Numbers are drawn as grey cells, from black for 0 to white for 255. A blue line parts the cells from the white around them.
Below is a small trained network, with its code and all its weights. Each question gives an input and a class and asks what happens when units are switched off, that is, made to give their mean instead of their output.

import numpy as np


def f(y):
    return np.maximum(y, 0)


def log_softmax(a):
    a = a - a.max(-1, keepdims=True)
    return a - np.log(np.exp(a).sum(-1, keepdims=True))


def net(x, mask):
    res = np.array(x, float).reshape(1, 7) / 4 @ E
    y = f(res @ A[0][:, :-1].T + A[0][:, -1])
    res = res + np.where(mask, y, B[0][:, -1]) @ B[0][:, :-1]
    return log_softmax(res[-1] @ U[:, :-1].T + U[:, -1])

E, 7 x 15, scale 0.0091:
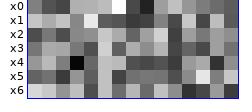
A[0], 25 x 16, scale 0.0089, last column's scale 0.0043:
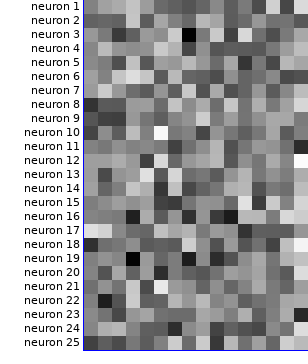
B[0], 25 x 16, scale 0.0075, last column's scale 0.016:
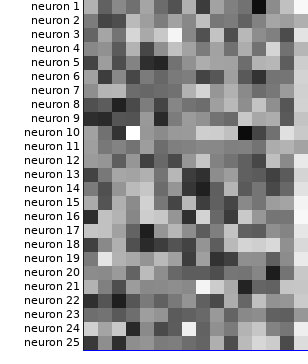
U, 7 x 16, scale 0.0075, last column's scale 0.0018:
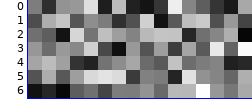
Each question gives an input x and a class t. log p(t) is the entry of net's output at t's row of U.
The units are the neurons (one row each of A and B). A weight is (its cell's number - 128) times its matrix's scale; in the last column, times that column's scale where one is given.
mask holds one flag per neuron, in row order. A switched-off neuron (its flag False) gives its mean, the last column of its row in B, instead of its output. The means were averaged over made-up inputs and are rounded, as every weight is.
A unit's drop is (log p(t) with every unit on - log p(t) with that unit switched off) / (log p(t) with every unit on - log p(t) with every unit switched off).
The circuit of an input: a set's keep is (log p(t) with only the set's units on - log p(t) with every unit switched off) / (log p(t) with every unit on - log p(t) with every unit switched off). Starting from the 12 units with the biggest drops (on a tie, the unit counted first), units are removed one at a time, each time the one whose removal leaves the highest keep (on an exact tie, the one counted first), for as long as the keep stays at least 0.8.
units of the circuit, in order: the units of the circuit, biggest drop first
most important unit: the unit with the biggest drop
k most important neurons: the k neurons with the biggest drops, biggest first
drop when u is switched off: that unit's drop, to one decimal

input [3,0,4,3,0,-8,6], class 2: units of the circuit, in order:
(neuron 10)
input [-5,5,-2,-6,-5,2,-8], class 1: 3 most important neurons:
(neuron 16; neuron 19; neuron 3)
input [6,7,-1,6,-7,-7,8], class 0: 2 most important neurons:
(neuron 14; neuron 6)
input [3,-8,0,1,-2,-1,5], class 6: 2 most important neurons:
(neuron 22; neuron 5)
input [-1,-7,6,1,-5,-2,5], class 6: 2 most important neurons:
(neuron 9; neuron 22)
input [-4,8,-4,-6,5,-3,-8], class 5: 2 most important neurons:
(neuron 16; neuron 19)
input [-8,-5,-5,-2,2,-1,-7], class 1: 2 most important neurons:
(neuron 19; neuron 16)
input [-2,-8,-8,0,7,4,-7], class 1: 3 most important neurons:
(neuron 19; neuron 16; neuron 18)
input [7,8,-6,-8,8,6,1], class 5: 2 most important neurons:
(neuron 16; neuron 3)
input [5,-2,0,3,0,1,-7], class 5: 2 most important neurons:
(neuron 3; neuron 16)
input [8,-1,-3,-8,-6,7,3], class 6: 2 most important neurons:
(neuron 22; neuron 8)
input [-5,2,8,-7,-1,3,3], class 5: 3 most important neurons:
(neuron 24; neuron 6; neuron 1)
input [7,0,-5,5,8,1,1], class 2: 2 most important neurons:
(neuron 21; neuron 10)
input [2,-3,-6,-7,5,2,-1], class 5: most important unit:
neuron 19
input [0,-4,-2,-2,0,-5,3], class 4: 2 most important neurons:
(neuron 17; neuron 9)
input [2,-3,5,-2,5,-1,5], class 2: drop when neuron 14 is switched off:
0.0
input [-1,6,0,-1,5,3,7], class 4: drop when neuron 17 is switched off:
0.6
